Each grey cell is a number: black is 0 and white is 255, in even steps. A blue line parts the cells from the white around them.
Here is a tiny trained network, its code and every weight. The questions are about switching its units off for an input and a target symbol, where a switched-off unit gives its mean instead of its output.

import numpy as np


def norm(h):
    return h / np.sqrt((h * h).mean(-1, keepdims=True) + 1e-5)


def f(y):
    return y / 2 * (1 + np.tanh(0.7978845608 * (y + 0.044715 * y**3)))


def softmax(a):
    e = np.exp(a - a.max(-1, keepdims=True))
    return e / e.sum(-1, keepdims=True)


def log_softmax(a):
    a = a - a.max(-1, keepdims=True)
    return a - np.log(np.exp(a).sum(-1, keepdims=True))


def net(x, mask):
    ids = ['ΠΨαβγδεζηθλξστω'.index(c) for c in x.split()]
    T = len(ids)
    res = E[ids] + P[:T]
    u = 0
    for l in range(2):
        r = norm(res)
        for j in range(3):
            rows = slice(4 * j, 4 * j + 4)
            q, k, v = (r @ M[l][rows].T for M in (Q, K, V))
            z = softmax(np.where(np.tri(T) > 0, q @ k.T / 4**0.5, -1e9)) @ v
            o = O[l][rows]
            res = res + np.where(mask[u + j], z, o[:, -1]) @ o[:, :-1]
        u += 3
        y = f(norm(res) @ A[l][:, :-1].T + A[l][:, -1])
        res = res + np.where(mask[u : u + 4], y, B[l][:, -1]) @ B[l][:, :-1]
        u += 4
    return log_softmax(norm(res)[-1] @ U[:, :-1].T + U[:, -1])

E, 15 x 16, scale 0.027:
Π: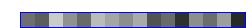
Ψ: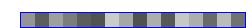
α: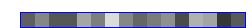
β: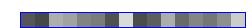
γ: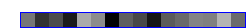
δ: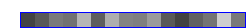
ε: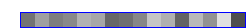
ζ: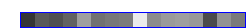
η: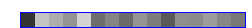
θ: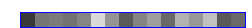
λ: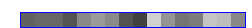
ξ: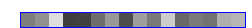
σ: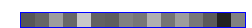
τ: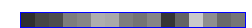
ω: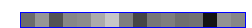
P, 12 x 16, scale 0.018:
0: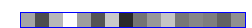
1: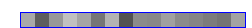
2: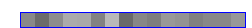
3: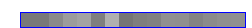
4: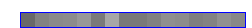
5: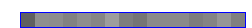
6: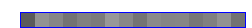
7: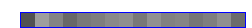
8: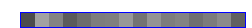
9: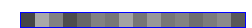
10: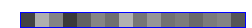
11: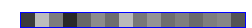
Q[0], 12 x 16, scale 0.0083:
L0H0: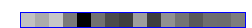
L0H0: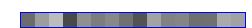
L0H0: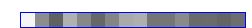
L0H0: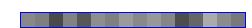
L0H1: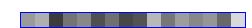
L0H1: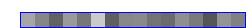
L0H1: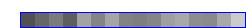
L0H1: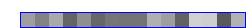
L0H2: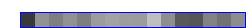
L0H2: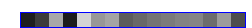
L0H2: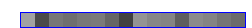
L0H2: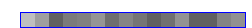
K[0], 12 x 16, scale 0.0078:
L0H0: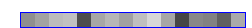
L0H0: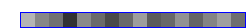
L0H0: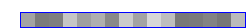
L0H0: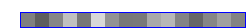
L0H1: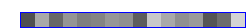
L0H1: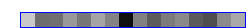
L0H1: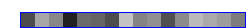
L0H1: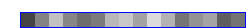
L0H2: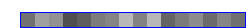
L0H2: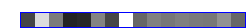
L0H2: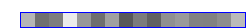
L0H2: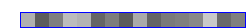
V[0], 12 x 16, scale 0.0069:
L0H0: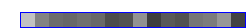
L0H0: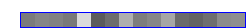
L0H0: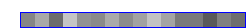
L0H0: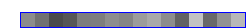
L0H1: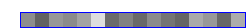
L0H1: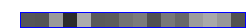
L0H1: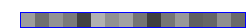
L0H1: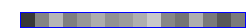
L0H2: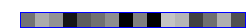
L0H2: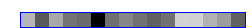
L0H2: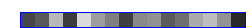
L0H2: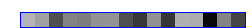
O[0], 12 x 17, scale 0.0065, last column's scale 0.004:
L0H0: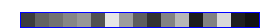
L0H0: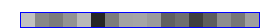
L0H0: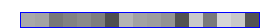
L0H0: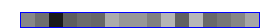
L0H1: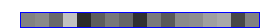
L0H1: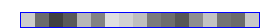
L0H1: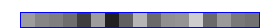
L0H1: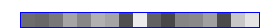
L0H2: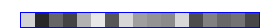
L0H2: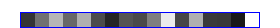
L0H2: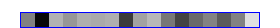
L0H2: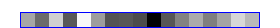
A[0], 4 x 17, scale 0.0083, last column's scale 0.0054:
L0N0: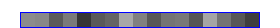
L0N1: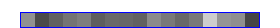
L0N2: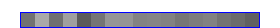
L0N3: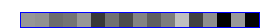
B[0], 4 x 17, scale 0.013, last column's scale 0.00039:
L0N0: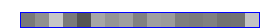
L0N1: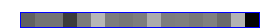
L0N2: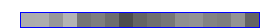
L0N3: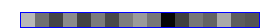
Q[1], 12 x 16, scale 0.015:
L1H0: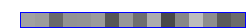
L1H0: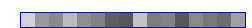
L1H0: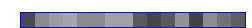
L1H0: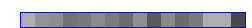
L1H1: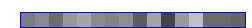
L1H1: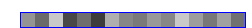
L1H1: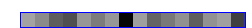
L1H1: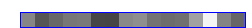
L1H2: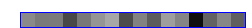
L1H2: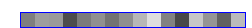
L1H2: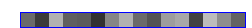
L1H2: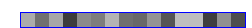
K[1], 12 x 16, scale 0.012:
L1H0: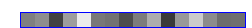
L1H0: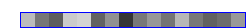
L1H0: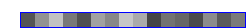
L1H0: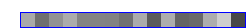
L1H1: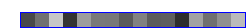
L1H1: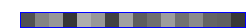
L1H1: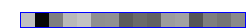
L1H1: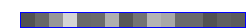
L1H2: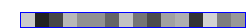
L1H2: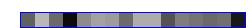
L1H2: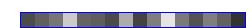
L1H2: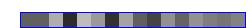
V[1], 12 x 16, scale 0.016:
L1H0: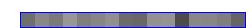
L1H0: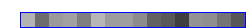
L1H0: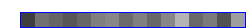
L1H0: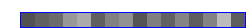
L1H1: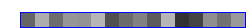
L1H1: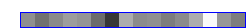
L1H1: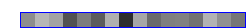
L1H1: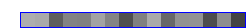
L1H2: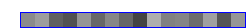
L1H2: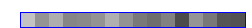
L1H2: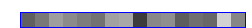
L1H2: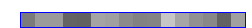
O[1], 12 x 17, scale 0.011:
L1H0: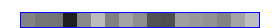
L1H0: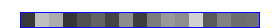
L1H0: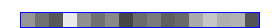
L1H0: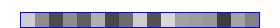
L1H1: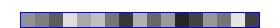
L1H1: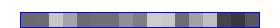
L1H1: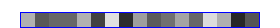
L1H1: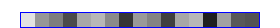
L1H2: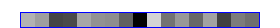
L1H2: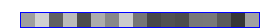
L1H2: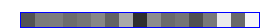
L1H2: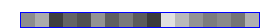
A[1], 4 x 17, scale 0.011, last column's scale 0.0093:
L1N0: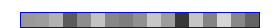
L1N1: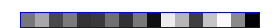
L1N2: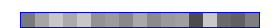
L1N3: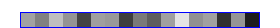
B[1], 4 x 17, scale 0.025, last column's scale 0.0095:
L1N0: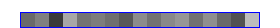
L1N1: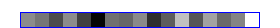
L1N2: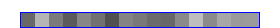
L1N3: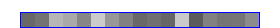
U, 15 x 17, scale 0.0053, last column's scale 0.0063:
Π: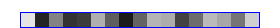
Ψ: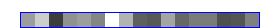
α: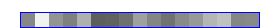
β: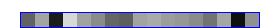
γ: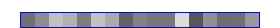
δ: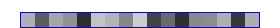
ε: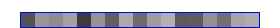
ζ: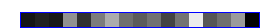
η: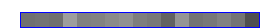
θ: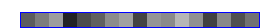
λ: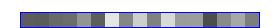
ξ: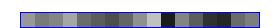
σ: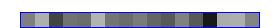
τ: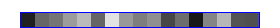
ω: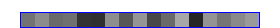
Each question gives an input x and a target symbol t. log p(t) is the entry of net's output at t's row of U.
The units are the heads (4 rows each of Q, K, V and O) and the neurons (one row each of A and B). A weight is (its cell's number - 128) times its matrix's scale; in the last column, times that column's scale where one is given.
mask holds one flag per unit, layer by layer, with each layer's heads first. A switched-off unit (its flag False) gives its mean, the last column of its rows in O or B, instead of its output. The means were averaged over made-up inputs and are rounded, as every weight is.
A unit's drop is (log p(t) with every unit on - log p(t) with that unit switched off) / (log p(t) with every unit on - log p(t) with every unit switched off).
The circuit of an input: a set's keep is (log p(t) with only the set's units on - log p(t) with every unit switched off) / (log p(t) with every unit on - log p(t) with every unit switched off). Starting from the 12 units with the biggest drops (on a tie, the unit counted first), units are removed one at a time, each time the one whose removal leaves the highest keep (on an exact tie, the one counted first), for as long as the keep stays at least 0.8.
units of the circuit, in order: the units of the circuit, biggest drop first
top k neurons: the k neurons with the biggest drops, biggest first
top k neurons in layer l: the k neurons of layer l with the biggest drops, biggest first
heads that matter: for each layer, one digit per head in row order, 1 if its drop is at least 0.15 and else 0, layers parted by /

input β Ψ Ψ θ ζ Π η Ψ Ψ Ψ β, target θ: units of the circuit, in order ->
[L1H1]
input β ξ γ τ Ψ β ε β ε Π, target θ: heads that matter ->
010 / 100
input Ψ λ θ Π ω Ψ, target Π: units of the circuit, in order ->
[L0H2; L1H2; L1H1; L1N1]
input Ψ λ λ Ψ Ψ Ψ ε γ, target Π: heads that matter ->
101 / 101
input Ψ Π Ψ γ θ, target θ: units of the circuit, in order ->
[L0H0; L1H0]
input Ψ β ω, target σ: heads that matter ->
101 / 010
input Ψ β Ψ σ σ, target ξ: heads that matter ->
000 / 001
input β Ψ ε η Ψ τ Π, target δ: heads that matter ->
011 / 001
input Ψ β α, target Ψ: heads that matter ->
001 / 001
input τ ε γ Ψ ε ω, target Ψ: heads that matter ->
111 / 101
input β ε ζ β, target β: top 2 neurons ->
[L1N0; L1N1]
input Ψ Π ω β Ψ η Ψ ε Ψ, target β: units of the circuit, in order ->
[L1H1; L1N0]
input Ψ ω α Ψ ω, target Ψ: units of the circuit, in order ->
[L1H2; L0H2; L1N1]
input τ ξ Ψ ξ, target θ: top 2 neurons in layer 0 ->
[L0N0; L0N1]
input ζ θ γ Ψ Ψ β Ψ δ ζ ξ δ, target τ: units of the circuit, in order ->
[L1H0]
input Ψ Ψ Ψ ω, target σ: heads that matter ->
001 / 010
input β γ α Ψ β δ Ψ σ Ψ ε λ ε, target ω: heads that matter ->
100 / 100
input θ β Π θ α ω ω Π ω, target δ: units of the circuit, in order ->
[L1H2; L0H2]
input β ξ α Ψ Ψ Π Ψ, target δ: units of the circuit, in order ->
[L1H2; L1N1]
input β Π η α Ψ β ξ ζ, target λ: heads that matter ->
000 / 001
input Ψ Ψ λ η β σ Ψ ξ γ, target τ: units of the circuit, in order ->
[L0H0; L1H0]
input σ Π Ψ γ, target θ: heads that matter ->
100 / 100
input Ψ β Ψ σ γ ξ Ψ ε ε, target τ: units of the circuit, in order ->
[L0H0; L1H0]
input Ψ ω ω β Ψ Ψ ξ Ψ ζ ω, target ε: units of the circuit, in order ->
[L0H2; L1H1]
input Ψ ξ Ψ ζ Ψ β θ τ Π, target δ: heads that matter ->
111 / 001
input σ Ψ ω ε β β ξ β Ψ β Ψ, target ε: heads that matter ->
000 / 010
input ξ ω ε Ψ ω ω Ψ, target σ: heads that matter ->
000 / 010
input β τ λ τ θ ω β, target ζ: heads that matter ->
101 / 111
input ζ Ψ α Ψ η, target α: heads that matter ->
000 / 000
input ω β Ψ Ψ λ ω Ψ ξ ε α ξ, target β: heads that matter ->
001 / 110
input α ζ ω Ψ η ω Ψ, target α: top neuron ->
[L1N2]
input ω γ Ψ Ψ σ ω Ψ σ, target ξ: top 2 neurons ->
[L0N3; L1N1]
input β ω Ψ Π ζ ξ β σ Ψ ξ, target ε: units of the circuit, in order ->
[L1H1; L0H2]
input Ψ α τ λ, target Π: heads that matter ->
000 / 001
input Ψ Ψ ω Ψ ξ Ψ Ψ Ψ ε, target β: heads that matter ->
111 / 000
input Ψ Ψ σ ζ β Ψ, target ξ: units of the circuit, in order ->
[L0H2; L1H2; L0N3; L1H1]
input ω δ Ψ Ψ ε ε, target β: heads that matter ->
101 / 000
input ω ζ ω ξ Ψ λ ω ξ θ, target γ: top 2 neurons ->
[L1N3; L1N1]
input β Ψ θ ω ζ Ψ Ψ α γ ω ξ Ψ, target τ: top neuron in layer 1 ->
[L1N1]
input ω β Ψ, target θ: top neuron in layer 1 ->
[L1N1]
